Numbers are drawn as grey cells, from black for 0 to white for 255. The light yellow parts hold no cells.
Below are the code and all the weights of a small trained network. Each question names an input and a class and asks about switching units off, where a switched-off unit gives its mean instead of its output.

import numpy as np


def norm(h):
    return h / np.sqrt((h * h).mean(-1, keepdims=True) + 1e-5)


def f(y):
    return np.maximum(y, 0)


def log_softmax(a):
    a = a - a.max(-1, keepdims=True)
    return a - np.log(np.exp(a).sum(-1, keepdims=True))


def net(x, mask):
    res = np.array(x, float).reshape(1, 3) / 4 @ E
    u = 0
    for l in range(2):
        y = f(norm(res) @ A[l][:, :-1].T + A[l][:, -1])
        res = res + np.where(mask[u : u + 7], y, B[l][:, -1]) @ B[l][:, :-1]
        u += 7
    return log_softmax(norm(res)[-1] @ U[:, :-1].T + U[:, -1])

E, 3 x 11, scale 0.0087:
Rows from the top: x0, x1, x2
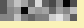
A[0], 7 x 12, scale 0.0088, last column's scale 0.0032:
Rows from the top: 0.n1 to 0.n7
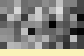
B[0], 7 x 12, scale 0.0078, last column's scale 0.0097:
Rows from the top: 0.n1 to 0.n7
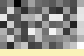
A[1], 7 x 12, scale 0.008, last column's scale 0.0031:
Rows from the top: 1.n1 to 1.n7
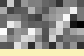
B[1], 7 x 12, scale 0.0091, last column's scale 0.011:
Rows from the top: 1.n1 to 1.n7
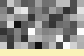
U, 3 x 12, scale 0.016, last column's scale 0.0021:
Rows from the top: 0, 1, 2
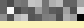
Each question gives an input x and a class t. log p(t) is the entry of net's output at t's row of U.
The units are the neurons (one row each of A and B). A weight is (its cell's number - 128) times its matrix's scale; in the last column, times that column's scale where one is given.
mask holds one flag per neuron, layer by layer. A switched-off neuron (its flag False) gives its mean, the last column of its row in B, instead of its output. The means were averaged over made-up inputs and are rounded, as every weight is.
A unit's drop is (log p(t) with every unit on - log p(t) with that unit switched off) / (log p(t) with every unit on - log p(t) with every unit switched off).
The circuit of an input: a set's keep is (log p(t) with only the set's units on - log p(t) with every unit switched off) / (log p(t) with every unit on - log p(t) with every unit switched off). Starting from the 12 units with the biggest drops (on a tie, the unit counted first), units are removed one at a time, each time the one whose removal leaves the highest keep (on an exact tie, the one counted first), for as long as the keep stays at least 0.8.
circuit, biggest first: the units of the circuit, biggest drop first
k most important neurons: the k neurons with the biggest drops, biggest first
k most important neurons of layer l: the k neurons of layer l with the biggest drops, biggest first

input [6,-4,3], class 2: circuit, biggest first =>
0.n7
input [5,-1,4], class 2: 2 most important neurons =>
0.n7; 0.n4
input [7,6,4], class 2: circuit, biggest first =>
0.n7; 1.n7
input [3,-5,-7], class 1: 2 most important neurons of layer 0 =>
0.n4; 0.n3
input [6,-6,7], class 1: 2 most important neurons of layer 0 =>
0.n2; 0.n3
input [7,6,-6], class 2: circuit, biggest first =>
0.n7; 1.n7
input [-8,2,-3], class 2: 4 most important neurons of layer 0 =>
0.n3; 0.n5; 0.n2; 0.n4
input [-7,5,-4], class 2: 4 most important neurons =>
0.n3; 0.n5; 0.n2; 0.n4
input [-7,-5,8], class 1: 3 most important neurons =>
0.n3; 0.n5; 0.n7
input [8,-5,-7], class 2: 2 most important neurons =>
0.n7; 0.n2
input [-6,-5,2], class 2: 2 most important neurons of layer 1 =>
1.n3; 1.n5
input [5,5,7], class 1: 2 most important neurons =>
0.n2; 0.n5
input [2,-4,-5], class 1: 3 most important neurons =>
0.n4; 0.n3; 1.n5
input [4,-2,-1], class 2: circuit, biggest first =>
0.n7
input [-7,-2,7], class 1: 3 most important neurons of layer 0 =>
0.n3; 0.n5; 0.n7
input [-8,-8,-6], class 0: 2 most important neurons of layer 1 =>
1.n6; 1.n7
